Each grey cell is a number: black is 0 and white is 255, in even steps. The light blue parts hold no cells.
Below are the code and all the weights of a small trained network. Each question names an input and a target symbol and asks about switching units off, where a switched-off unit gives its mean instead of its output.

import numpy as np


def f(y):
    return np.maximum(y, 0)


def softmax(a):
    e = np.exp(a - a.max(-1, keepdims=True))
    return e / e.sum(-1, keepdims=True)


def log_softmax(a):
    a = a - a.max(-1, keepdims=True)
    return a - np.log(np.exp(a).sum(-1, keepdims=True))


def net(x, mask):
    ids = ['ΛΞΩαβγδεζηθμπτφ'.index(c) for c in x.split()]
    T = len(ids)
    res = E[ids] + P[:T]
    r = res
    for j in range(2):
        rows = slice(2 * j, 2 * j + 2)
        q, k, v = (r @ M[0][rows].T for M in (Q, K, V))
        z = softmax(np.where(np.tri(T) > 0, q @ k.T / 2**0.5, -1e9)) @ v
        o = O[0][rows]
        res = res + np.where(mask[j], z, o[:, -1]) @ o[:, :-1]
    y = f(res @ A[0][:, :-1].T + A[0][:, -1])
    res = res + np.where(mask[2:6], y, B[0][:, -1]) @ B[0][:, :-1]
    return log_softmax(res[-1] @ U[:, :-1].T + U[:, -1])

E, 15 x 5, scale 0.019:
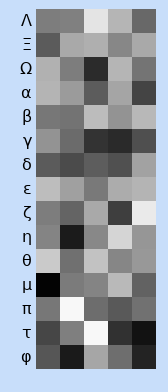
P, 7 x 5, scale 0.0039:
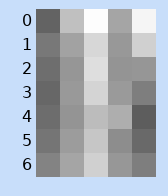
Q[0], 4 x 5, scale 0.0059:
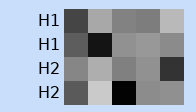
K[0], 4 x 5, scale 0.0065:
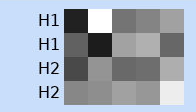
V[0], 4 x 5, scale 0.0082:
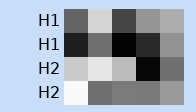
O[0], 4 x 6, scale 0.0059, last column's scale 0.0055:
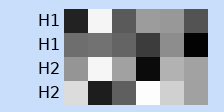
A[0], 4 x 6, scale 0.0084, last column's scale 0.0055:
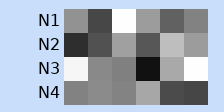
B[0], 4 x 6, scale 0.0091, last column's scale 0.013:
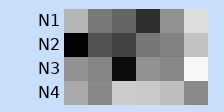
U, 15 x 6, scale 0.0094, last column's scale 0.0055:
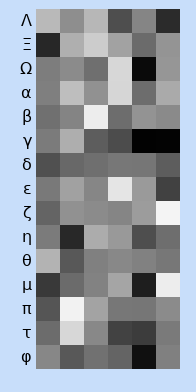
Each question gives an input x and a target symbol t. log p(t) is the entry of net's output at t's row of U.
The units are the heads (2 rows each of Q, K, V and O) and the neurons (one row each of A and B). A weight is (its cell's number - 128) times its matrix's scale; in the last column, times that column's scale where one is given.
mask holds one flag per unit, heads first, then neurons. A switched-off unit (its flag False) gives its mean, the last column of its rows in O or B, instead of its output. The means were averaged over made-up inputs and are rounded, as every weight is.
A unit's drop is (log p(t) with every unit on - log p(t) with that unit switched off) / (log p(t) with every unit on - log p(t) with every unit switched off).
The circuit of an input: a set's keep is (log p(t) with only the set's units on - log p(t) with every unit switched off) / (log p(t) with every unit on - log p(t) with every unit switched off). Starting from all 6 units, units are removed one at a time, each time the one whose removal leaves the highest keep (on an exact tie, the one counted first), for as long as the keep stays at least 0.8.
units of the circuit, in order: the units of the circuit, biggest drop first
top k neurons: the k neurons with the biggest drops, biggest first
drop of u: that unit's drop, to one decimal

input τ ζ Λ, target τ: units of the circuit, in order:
[H2]
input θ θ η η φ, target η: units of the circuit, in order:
[N3, H1]
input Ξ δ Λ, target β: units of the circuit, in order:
[N3, N2]
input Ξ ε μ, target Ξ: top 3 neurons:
[N3, N1, N4]
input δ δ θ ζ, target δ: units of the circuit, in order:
[N2, H1]
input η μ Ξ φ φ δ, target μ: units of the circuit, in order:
[H2, N1]
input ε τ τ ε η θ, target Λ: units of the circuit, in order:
[N2, H2]
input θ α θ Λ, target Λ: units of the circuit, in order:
[N1, N2, H1]
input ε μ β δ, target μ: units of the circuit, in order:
[N1, H2, N2]
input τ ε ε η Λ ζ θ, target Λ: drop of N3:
-0.3
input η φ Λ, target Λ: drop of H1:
0.3
